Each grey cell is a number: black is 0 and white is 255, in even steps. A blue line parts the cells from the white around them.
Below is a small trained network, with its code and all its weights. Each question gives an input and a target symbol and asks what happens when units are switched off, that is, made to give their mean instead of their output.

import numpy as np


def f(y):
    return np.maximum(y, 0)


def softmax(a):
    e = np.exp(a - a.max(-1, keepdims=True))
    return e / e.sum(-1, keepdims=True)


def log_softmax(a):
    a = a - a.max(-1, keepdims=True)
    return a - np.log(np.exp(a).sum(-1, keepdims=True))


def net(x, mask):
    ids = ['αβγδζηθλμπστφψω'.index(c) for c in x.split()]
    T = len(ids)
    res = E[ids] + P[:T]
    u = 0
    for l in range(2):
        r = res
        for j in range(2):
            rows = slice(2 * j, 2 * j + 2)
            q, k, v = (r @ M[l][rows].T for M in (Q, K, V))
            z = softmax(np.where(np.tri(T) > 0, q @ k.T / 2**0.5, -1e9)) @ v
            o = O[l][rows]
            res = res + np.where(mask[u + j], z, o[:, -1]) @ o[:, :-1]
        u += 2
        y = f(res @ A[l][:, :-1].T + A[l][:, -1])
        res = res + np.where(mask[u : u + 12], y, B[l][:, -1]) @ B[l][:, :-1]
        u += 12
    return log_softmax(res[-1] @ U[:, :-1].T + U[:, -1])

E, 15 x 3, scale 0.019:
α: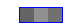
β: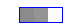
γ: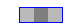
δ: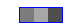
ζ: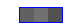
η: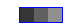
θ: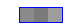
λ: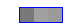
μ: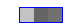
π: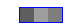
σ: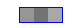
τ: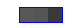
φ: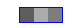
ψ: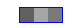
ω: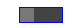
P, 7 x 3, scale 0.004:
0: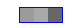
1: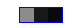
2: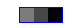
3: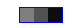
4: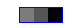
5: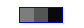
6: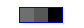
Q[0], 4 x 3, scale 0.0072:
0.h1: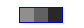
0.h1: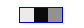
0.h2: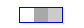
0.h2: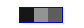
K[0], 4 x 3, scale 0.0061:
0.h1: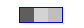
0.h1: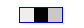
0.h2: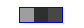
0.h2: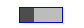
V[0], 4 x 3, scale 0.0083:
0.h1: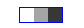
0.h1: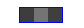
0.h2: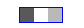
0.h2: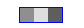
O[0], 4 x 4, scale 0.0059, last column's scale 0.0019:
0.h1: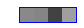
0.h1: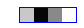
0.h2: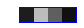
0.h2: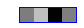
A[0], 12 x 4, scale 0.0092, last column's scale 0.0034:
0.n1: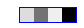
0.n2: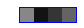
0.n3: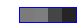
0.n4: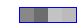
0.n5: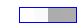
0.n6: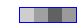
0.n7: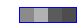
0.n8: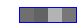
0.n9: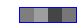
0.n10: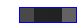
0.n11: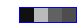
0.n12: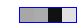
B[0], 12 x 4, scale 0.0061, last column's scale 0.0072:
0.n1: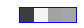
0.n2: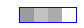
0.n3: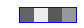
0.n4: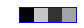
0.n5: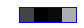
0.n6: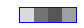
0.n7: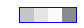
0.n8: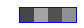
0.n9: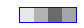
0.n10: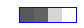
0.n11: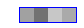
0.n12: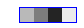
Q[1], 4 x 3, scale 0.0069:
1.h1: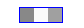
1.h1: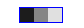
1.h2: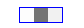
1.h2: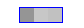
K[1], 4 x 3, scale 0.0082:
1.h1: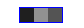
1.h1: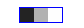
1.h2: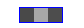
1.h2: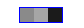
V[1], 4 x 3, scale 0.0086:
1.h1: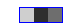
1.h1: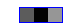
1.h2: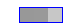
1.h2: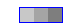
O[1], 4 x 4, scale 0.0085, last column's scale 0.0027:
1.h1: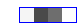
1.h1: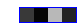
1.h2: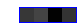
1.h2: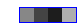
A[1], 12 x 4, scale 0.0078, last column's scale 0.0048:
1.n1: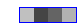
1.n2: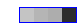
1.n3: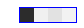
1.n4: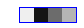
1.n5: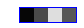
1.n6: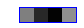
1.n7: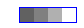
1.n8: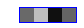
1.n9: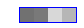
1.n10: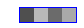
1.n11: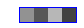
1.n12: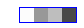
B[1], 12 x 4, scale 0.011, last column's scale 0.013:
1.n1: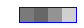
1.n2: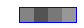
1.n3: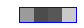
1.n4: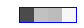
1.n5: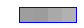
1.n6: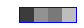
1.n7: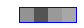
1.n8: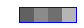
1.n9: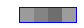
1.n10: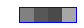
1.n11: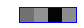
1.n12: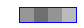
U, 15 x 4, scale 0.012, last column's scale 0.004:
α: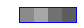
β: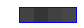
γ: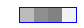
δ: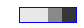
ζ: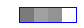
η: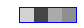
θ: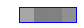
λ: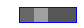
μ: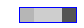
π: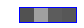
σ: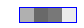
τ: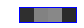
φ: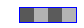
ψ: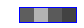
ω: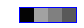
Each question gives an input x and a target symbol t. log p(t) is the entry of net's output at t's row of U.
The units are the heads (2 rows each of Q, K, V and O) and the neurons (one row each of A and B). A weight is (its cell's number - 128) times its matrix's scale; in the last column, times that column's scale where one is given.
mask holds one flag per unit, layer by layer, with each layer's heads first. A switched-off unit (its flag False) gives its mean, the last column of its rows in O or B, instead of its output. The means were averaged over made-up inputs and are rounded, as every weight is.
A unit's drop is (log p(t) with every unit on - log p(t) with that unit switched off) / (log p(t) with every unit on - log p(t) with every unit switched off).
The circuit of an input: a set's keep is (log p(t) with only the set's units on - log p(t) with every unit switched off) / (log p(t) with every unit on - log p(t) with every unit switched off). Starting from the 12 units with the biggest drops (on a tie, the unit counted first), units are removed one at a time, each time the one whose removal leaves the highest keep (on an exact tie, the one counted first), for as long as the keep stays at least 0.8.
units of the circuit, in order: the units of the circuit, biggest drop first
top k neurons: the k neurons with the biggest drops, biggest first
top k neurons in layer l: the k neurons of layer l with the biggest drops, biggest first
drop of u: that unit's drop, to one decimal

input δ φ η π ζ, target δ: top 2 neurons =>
[0.n12; 0.n9]
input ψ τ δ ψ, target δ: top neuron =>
[0.n12]
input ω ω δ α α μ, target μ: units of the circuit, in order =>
[1.n4; 1.h1; 0.n6; 1.n3]
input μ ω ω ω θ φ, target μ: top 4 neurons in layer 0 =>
[0.n5; 0.n4; 0.n12; 0.n6]
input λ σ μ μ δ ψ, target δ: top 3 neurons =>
[0.n5; 0.n12; 0.n9]
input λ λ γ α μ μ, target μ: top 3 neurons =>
[1.n4; 0.n2; 1.n12]
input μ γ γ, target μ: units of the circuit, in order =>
[1.n4; 1.h1; 0.h2]
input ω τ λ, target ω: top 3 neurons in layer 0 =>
[0.n2; 0.n10; 0.n5]
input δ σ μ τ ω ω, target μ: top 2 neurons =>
[1.n4; 0.n10]
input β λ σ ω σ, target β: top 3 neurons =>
[1.n3; 1.n4; 0.n4]
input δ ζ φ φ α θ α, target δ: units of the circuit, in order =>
[1.h1; 0.n12; 0.h2; 0.n9]
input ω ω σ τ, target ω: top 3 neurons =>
[1.n4; 1.n6; 1.n3]
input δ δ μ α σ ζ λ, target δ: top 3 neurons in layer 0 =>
[0.n12; 0.n9; 0.n3]
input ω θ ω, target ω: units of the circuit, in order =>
[1.n4; 1.h1; 1.n6]
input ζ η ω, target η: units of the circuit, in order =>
[0.h2; 1.h1]
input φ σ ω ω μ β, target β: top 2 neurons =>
[1.n3; 0.n4]
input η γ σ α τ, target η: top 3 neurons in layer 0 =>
[0.n10; 0.n2; 0.n5]
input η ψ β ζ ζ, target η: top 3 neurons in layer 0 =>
[0.n10; 0.n2; 0.n4]
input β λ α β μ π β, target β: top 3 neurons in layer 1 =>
[1.n3; 1.n10; 1.n4]
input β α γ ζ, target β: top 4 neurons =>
[1.n3; 1.n4; 1.n10; 0.n10]
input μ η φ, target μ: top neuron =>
[0.n10]
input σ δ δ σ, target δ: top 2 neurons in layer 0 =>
[0.n12; 0.n10]
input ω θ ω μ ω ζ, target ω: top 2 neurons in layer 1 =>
[1.n4; 1.n6]
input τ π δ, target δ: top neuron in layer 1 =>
[1.n12]
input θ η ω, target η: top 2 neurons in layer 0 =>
[0.n10; 0.n2]
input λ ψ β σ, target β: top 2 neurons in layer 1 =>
[1.n4; 1.n3]
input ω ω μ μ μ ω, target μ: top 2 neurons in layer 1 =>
[1.n4; 1.n12]
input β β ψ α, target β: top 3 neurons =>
[1.n3; 1.n4; 1.n10]
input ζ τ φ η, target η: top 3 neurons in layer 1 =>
[1.n5; 1.n4; 1.n7]
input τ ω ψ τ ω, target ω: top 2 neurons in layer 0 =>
[0.n10; 0.n1]
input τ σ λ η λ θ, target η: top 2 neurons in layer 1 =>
[1.n4; 1.n6]
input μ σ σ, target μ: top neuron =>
[0.n10]
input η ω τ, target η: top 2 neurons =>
[0.n10; 1.n5]
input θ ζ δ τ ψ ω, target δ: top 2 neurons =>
[0.n12; 0.n2]
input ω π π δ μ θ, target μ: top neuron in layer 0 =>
[0.n6]
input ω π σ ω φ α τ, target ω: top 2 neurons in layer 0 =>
[0.n12; 0.n1]
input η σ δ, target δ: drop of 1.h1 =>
0.4
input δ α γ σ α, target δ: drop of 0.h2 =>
0.3
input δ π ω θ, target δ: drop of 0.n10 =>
0.3
